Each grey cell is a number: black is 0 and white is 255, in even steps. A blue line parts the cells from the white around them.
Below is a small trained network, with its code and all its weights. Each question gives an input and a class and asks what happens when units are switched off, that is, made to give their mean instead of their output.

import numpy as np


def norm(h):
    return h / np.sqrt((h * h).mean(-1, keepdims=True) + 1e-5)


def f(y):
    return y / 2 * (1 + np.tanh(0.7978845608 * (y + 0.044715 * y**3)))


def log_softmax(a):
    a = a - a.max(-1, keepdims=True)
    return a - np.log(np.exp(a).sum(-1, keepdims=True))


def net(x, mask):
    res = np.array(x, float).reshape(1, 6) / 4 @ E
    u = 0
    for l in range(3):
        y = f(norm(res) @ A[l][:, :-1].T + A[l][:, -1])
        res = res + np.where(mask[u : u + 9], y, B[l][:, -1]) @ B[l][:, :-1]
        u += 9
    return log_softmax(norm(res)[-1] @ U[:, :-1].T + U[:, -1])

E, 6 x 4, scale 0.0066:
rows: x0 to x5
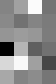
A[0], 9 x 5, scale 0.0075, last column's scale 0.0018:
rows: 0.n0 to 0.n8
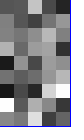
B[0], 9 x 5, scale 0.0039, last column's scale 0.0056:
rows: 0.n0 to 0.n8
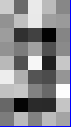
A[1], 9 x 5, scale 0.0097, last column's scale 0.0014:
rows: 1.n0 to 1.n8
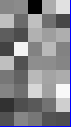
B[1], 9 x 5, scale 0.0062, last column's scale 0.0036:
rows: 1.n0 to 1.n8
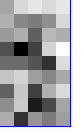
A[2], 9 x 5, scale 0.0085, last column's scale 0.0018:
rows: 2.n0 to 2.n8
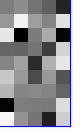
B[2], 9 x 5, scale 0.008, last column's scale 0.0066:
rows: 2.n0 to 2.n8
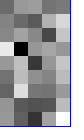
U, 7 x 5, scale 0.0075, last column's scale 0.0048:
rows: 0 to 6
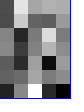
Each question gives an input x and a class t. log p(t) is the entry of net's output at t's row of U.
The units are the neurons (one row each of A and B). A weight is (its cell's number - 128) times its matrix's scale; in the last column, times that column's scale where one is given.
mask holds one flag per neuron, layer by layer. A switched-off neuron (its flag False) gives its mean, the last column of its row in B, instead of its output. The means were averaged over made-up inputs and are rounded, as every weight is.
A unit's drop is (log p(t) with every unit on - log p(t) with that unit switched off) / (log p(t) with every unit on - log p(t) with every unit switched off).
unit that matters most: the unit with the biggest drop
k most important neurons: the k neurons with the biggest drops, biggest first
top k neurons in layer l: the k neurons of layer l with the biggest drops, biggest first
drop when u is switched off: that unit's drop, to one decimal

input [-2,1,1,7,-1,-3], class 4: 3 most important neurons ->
(0.n4; 2.n8; 2.n1)
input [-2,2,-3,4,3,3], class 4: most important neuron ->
(0.n4)
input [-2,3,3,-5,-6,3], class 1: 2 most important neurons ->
(2.n2; 0.n4)
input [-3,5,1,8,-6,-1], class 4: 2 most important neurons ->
(0.n4; 1.n6)
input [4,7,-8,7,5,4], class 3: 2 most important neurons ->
(1.n3; 2.n2)
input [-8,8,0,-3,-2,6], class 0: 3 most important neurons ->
(1.n0; 0.n4; 2.n5)
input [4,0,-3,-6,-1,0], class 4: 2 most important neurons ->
(0.n7; 2.n2)
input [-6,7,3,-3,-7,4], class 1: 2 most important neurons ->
(1.n0; 2.n2)
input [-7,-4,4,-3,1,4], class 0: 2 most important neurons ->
(1.n0; 0.n4)
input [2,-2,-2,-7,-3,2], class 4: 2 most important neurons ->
(0.n7; 2.n2)
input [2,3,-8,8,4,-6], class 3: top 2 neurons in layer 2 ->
(2.n3; 2.n2)
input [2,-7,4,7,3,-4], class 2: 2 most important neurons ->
(1.n3; 2.n2)
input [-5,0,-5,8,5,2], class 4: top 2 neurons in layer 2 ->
(2.n7; 2.n8)
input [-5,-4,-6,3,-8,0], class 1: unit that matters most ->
1.n7
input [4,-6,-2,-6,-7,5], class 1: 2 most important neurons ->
(2.n2; 1.n2)
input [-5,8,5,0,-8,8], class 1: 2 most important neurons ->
(1.n0; 2.n2)
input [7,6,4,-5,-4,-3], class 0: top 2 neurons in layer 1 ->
(1.n6; 1.n2)
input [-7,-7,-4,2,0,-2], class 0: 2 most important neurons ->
(1.n0; 0.n7)
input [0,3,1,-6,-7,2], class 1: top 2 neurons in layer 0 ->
(0.n4; 0.n1)
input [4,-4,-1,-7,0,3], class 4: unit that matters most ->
0.n7
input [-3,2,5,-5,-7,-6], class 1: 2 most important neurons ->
(2.n2; 1.n0)
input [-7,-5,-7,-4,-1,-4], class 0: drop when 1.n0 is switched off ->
0.5
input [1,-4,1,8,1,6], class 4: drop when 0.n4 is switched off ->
0.2
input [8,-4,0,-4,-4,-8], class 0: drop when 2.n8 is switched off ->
0.1
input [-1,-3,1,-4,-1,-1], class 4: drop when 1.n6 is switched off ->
0.2
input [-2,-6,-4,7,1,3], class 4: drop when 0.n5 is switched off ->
0.0
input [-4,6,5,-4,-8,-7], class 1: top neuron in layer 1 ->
(1.n0)
